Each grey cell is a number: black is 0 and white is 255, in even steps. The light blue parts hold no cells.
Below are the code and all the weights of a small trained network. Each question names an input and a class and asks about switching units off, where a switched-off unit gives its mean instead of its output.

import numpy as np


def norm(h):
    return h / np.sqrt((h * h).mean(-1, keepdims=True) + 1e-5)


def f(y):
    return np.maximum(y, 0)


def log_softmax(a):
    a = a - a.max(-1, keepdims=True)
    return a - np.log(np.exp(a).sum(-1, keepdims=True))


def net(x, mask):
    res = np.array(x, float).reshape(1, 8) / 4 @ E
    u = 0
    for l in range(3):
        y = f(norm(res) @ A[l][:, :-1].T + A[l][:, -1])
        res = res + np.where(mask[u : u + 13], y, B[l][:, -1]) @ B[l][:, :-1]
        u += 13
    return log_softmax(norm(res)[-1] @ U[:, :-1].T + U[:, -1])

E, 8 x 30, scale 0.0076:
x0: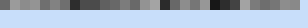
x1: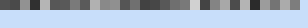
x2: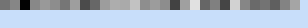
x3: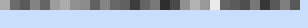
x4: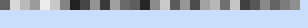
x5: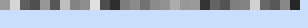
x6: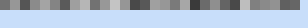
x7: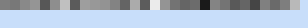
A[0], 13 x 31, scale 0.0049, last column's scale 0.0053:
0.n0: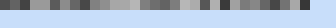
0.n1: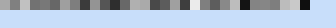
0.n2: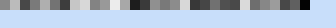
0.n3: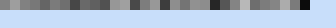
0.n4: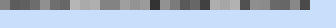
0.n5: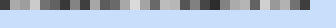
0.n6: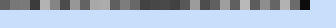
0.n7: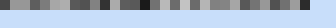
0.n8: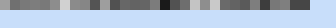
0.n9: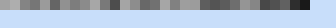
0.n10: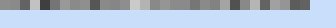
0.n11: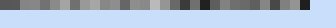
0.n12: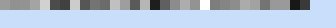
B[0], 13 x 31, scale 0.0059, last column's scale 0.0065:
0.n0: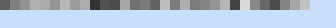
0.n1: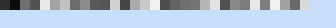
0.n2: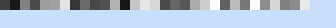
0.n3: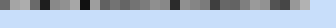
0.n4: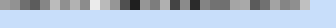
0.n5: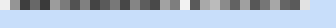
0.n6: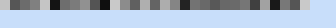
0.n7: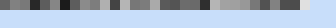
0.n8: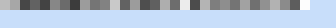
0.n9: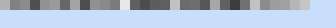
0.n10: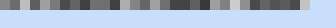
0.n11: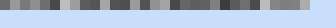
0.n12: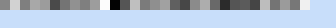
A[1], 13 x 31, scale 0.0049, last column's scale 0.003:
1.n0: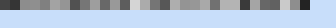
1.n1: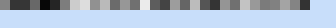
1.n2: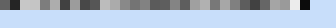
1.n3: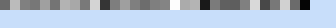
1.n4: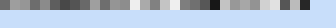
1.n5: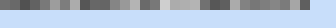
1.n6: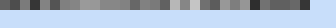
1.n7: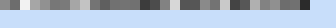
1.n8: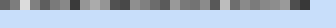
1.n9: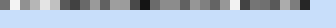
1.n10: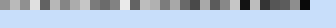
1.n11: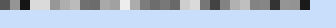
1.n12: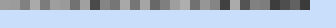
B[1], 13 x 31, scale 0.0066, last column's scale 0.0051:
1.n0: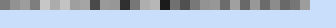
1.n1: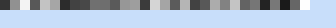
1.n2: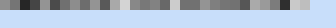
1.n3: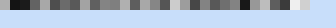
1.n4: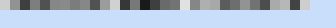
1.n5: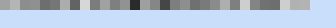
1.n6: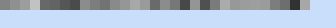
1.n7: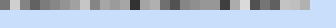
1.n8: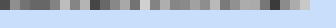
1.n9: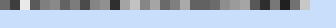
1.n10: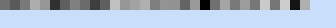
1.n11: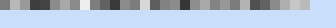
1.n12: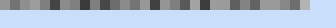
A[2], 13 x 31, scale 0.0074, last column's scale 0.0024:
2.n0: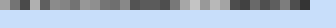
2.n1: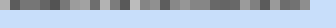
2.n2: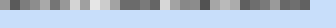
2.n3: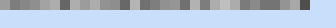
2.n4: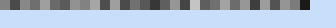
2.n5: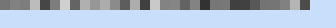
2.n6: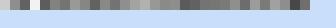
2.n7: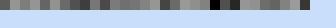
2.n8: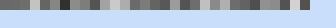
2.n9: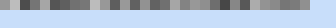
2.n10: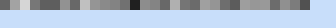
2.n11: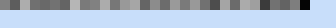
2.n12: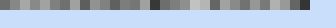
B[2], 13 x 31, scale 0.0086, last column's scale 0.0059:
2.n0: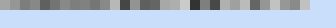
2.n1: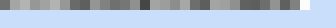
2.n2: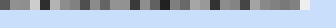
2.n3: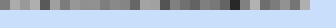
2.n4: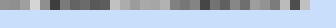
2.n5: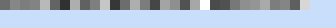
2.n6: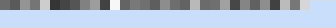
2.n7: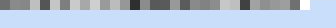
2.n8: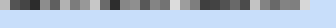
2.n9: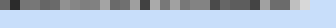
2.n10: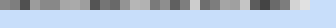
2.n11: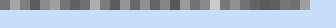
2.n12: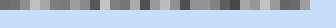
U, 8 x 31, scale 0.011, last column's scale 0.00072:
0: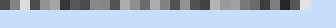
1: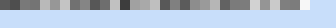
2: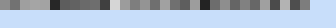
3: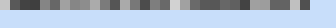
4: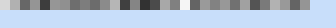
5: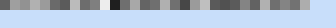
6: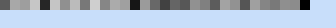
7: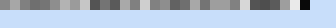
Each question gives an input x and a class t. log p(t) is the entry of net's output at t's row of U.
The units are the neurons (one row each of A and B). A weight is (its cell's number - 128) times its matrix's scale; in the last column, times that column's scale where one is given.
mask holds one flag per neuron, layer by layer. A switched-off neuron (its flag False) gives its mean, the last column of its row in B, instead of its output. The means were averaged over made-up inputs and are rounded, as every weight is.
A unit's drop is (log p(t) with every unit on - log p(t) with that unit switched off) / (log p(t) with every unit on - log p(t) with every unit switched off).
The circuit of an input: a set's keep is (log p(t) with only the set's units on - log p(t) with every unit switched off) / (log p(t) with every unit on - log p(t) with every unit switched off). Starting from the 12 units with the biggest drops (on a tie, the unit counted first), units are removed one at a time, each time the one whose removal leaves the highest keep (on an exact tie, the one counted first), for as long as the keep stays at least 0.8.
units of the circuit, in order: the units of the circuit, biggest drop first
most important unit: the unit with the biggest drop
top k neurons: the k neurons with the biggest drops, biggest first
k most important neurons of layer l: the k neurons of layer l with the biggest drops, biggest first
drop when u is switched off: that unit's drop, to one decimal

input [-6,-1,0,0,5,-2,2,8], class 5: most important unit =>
2.n5
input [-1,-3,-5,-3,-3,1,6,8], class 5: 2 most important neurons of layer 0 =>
(0.n11; 0.n1)
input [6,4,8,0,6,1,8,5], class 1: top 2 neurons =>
(0.n2; 2.n10)
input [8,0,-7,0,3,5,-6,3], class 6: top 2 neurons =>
(2.n7; 0.n3)
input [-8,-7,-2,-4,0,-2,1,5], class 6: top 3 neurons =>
(2.n2; 0.n4; 0.n6)
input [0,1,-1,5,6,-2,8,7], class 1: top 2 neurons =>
(0.n2; 1.n1)
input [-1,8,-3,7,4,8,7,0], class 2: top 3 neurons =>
(0.n6; 2.n4; 0.n1)
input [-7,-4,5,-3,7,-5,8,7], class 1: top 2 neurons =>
(0.n2; 1.n1)
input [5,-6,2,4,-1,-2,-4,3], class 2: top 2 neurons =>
(2.n6; 0.n2)
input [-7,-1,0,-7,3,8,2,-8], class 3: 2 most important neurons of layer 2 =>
(2.n9; 2.n5)
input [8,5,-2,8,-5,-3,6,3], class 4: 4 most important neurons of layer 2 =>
(2.n0; 2.n2; 2.n1; 2.n3)
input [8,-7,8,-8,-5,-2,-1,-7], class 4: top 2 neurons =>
(0.n5; 1.n4)
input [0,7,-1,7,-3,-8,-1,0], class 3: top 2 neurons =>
(2.n8; 1.n2)
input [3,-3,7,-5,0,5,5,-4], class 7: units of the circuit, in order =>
(1.n11)
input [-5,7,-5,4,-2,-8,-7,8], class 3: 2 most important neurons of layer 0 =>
(0.n2; 0.n12)
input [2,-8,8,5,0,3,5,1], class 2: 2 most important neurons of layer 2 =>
(2.n6; 2.n10)
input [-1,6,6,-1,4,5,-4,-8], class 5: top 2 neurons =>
(0.n12; 2.n12)
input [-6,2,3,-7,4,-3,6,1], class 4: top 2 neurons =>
(0.n5; 0.n1)
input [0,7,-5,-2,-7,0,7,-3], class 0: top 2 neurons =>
(1.n1; 0.n1)
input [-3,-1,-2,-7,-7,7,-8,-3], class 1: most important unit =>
0.n1
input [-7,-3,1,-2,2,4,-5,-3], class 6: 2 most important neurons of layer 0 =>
(0.n4; 0.n2)
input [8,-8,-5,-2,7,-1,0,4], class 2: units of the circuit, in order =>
(1.n10; 2.n6)
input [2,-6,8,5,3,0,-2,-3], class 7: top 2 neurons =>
(1.n11; 0.n0)
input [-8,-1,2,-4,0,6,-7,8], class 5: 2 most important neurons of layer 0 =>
(0.n11; 0.n2)
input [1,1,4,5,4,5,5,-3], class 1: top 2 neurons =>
(0.n2; 0.n5)
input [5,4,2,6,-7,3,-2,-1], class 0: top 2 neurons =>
(1.n1; 0.n5)
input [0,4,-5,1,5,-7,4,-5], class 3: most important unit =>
2.n8
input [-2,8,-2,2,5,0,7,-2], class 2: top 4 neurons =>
(0.n6; 2.n4; 0.n1; 1.n1)
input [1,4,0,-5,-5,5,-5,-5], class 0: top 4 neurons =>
(1.n1; 0.n2; 2.n1; 0.n8)
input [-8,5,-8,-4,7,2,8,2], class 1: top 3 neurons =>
(0.n2; 2.n7; 1.n1)
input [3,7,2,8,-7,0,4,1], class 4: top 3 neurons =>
(0.n8; 2.n0; 0.n7)
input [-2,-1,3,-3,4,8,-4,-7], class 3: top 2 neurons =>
(1.n3; 0.n9)
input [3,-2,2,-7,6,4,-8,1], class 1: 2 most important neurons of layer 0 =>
(0.n1; 0.n8)
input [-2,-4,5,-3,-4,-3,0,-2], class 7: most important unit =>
1.n11
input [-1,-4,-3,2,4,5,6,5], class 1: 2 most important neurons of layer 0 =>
(0.n2; 0.n12)
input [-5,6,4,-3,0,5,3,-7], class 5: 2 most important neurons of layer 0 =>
(0.n12; 0.n4)
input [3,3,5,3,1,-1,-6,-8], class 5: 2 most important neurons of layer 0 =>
(0.n12; 0.n2)
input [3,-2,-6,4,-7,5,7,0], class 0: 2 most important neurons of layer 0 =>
(0.n1; 0.n10)
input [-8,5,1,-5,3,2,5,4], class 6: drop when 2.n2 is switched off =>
0.9
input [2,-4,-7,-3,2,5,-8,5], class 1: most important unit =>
0.n1
